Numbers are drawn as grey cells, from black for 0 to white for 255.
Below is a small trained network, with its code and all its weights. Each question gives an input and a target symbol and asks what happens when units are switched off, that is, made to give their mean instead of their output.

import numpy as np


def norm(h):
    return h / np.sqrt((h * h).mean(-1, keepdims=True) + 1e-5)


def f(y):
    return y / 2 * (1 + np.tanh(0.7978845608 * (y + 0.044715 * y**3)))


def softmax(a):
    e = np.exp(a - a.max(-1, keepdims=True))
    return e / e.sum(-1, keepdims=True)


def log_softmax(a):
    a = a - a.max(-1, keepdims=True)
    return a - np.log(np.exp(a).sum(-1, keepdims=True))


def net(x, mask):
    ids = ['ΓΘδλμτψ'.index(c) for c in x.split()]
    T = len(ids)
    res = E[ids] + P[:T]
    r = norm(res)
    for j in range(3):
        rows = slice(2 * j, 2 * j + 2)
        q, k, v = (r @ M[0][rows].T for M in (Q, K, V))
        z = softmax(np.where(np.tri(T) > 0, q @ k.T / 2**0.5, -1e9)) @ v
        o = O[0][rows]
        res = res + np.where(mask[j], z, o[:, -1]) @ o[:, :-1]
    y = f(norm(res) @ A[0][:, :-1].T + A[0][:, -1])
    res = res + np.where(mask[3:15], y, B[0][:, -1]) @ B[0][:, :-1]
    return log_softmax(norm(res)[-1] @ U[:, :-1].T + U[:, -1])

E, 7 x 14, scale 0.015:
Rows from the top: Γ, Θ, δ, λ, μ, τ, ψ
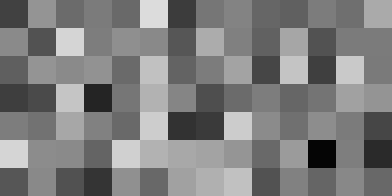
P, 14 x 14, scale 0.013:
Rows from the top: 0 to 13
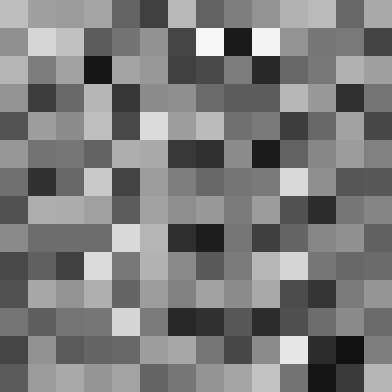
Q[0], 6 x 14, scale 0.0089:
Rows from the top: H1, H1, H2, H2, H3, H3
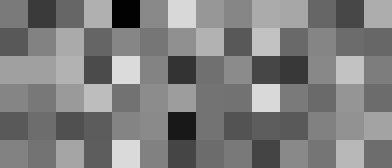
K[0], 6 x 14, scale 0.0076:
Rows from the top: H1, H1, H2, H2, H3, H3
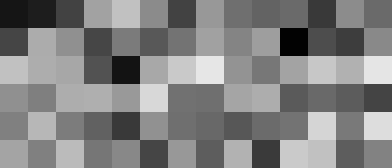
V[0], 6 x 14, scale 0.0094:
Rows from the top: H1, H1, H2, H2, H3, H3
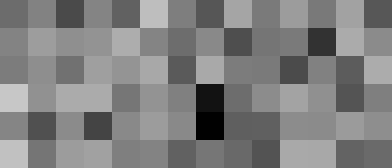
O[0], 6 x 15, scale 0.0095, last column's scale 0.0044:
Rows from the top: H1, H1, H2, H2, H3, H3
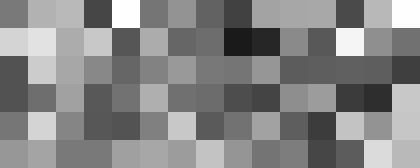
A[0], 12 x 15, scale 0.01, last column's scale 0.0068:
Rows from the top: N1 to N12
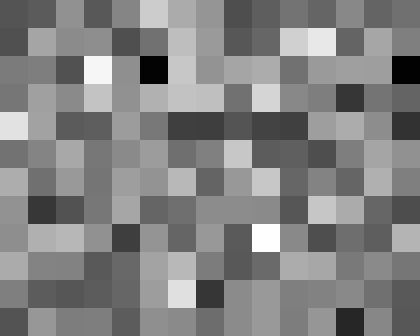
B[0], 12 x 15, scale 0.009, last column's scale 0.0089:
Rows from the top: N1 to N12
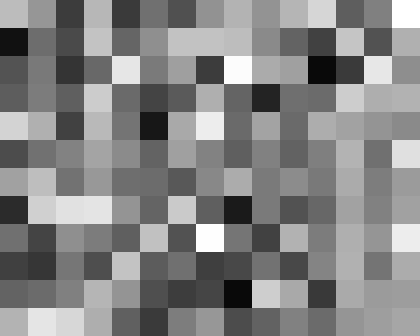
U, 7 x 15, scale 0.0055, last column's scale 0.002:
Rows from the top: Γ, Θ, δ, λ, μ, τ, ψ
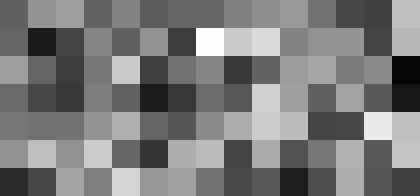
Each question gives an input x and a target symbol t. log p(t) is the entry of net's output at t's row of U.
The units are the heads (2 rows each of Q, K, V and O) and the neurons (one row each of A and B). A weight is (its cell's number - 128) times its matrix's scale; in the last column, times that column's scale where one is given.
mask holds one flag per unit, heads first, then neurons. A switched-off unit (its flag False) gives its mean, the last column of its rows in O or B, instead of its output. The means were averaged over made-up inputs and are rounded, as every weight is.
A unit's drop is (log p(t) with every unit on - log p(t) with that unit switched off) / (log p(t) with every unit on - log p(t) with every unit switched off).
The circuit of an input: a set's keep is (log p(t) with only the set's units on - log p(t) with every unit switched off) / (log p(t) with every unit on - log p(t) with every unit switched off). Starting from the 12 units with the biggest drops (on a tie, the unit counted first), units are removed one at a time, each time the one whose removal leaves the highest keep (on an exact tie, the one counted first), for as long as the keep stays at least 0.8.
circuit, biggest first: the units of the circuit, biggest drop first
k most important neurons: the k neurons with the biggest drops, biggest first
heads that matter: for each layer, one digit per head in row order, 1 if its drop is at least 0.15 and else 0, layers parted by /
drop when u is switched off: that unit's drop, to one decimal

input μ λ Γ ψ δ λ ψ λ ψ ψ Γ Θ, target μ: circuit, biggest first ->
(H1 H3)
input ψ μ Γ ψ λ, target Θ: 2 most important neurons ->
(N1 N9)
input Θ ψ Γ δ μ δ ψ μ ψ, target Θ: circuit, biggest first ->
(H1)
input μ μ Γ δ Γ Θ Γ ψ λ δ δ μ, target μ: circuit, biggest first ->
(H1 H3)
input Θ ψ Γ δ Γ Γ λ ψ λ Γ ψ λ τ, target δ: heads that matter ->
101
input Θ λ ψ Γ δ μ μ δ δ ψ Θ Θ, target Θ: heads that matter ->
100
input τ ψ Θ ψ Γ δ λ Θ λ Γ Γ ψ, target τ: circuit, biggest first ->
(H1 N5)
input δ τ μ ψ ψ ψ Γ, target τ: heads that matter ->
000
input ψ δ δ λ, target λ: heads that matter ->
000
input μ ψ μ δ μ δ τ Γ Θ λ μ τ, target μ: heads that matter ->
100
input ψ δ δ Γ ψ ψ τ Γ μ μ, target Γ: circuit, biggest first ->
(H2 H1)
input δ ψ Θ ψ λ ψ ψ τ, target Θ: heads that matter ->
001
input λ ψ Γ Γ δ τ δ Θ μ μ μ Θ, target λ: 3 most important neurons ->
(N11 N1 N9)
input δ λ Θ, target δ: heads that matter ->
010
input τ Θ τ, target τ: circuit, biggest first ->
(N5)
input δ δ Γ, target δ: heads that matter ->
010
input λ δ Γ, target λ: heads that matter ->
111
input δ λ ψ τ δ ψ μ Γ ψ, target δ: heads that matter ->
110
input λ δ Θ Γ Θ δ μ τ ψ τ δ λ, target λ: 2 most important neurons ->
(N11 N1)
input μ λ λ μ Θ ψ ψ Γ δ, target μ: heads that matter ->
101
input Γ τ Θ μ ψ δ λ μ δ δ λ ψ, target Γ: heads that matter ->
010
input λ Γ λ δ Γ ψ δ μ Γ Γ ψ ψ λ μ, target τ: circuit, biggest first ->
(N12)
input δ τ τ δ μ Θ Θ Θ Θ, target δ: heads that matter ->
110
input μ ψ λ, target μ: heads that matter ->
100
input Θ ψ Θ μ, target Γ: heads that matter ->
000
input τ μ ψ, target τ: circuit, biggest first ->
(N5 H1)
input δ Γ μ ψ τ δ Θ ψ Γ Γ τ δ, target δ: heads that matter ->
110
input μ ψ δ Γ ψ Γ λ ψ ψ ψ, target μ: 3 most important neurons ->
(N3 N6 N10)
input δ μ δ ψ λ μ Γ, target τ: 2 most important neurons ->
(N12 N2)
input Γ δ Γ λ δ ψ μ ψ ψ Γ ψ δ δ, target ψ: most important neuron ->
(N10)
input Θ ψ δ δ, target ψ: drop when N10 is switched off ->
0.5
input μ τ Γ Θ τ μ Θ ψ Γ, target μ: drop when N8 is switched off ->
0.1
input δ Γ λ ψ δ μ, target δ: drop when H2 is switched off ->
0.6
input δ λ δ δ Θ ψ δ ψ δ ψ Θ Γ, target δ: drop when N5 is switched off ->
0.3
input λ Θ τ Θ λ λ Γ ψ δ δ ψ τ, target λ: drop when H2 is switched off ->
0.2
